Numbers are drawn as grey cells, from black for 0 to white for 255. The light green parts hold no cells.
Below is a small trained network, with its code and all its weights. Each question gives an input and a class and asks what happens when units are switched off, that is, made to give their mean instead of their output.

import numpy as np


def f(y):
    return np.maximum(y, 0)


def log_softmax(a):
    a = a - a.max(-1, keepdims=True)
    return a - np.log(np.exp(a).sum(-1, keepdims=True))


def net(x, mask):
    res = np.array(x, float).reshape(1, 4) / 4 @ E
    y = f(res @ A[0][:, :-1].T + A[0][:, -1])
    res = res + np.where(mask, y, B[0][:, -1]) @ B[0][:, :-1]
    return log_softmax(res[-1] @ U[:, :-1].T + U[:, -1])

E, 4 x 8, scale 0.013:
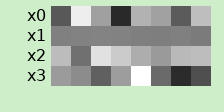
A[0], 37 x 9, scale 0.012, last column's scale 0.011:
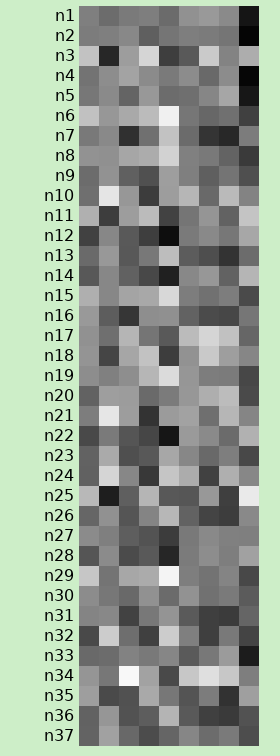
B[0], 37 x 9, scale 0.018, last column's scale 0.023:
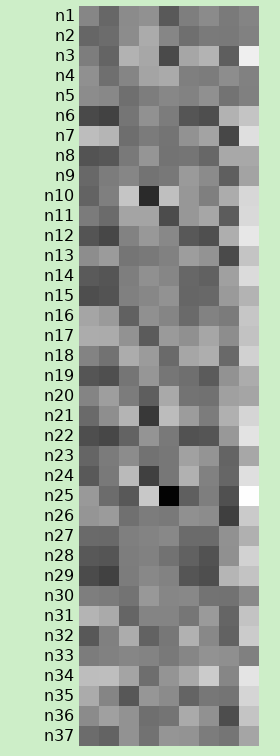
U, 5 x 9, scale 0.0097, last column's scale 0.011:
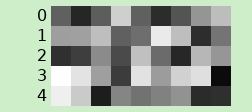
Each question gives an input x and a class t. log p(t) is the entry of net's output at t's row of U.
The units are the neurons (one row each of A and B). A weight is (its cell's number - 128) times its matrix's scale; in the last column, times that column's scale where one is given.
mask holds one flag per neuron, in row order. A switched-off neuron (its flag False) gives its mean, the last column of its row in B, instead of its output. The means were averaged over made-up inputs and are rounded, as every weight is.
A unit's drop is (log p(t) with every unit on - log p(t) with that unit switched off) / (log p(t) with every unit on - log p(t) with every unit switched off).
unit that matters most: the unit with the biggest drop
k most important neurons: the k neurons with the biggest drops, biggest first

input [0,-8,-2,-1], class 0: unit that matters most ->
n10
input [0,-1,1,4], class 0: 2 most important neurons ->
[n10 n21]
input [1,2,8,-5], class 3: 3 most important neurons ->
[n34 n17 n25]
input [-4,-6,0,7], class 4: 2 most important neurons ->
[n7 n12]
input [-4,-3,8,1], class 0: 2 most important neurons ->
[n29 n6]
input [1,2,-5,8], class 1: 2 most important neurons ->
[n32 n24]
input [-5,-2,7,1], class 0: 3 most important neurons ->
[n29 n6 n25]
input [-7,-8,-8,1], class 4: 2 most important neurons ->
[n7 n31]
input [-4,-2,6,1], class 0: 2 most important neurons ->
[n29 n6]
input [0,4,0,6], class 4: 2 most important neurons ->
[n7 n12]
